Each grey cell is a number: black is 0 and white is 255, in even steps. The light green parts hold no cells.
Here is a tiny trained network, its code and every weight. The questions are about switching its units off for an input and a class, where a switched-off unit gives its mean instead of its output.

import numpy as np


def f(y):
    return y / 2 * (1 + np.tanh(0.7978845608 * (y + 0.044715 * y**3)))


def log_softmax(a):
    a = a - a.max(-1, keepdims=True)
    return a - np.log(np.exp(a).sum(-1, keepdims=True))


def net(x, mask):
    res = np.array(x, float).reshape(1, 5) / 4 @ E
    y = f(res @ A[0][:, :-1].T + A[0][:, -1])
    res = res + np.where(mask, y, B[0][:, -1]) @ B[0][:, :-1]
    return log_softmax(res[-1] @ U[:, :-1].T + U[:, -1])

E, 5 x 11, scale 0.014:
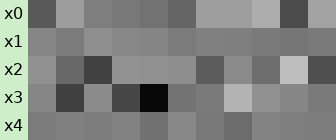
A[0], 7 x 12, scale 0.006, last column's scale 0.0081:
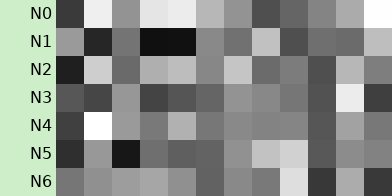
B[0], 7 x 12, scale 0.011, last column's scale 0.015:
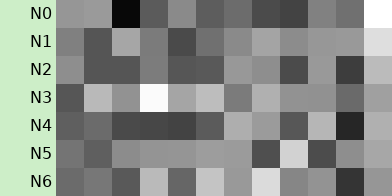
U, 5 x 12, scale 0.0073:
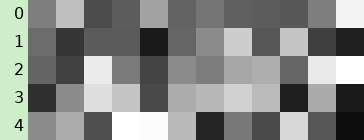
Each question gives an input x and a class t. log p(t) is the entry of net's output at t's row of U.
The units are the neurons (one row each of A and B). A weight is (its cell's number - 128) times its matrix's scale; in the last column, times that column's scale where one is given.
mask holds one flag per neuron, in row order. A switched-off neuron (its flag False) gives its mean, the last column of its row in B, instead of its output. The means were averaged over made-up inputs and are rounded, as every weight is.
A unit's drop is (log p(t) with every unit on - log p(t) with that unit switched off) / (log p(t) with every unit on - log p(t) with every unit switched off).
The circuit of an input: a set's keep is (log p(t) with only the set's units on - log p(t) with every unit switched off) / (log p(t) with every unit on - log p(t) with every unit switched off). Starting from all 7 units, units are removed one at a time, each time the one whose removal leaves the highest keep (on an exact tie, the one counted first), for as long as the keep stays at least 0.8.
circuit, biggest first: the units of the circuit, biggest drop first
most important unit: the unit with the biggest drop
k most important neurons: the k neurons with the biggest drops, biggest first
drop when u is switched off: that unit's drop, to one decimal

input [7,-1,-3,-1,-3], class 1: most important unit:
N4
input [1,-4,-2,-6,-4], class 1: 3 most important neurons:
[N4; N2; N5]
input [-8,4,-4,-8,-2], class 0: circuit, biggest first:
[N0; N3]
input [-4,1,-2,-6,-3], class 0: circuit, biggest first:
[N0; N3]
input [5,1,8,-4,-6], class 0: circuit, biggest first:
[N3; N0]
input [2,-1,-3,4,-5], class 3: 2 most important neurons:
[N3; N0]
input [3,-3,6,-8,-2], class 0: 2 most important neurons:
[N0; N3]
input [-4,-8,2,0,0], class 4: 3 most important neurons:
[N4; N2; N1]
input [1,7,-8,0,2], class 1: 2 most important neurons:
[N4; N6]
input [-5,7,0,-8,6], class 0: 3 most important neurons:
[N0; N3; N6]
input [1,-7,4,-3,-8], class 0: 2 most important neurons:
[N3; N6]
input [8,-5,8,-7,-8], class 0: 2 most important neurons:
[N0; N1]
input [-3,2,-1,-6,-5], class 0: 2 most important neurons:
[N0; N3]
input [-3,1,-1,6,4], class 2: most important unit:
N0
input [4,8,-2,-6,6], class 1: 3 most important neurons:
[N4; N2; N6]
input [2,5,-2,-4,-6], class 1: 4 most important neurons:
[N4; N2; N5; N6]
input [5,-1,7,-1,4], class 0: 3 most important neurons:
[N3; N6; N1]
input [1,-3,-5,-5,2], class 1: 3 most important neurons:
[N4; N2; N6]
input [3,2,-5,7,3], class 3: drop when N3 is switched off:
0.4
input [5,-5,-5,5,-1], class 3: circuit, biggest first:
[N3]
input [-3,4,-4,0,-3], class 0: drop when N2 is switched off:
0.1
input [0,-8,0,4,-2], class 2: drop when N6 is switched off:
0.0
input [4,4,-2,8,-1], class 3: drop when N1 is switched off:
-0.1
